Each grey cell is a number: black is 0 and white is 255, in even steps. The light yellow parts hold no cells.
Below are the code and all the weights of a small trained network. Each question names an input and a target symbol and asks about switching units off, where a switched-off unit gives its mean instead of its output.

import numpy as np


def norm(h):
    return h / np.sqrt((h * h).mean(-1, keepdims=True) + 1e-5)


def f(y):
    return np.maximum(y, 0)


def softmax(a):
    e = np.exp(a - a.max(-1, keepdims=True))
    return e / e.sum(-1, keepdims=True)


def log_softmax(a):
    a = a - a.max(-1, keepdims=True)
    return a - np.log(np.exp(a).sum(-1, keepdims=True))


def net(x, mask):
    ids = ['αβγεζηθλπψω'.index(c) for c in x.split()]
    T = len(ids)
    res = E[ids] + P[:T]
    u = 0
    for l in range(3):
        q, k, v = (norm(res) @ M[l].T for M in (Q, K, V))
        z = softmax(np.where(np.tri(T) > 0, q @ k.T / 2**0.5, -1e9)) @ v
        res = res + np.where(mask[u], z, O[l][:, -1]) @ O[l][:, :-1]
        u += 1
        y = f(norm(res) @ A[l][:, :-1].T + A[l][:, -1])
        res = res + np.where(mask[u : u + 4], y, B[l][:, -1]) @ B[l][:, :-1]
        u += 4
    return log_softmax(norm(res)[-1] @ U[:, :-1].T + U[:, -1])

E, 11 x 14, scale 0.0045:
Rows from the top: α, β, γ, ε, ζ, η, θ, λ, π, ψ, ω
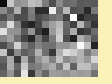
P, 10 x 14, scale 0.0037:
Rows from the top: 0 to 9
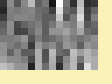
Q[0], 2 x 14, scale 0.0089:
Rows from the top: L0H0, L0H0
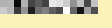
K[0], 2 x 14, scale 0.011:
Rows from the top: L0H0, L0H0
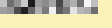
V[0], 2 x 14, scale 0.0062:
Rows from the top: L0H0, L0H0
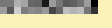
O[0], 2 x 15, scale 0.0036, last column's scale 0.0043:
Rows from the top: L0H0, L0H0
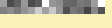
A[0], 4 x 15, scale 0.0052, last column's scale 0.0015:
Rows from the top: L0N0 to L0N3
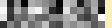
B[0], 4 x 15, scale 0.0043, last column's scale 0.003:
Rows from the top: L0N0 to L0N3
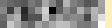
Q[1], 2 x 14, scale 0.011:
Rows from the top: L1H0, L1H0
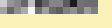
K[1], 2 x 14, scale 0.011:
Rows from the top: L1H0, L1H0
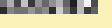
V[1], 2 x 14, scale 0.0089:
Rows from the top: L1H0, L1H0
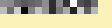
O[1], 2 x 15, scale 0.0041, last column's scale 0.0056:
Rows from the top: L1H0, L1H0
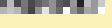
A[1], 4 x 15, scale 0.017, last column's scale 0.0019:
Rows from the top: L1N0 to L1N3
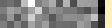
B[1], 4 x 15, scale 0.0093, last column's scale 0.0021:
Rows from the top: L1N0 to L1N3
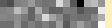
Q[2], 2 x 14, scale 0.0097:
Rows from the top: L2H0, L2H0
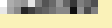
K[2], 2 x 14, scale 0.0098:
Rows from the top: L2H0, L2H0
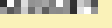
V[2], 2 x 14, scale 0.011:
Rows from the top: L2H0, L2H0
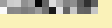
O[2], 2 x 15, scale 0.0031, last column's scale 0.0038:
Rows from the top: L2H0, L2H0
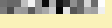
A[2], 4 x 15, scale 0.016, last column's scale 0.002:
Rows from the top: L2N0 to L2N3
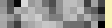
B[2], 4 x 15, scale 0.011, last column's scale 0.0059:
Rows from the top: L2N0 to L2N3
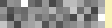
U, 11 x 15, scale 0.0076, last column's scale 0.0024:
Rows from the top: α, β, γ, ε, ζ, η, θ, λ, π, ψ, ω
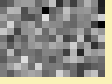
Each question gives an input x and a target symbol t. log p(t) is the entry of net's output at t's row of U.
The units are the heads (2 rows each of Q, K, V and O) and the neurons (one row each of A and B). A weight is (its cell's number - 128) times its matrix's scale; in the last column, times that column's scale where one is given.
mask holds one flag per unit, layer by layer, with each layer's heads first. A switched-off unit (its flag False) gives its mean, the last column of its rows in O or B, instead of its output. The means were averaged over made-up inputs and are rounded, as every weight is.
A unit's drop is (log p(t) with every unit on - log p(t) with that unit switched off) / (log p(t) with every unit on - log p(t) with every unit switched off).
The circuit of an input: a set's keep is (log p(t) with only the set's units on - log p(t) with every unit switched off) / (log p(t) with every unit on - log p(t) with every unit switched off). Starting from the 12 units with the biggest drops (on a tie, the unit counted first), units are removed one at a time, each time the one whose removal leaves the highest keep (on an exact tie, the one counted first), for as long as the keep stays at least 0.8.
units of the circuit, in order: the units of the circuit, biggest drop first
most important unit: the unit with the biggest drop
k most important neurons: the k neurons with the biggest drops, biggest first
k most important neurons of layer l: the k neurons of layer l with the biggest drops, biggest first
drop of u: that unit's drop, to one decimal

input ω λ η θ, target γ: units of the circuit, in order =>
[L1H0]
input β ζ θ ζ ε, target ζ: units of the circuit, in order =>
[L0H0, L2N3]
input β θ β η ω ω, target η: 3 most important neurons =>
[L2N2, L0N2, L0N3]
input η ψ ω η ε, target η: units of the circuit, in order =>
[L1H0, L0N3]
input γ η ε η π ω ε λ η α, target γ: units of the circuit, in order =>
[L1H0, L2N2]
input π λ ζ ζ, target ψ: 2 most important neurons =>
[L1N1, L0N3]
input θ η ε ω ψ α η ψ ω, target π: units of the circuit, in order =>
[L1H0, L2N0]
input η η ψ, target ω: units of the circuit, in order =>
[L1N0, L1H0]
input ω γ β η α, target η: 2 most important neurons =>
[L2N2, L0N2]
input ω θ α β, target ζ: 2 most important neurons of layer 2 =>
[L2N3, L2N2]
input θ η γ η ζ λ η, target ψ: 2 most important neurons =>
[L1N1, L0N2]
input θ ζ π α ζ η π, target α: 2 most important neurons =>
[L2N2, L1N2]
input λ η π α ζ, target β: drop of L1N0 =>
0.0
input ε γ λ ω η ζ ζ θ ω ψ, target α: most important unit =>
L2H0
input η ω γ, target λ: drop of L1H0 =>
0.2
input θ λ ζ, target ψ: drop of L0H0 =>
0.9
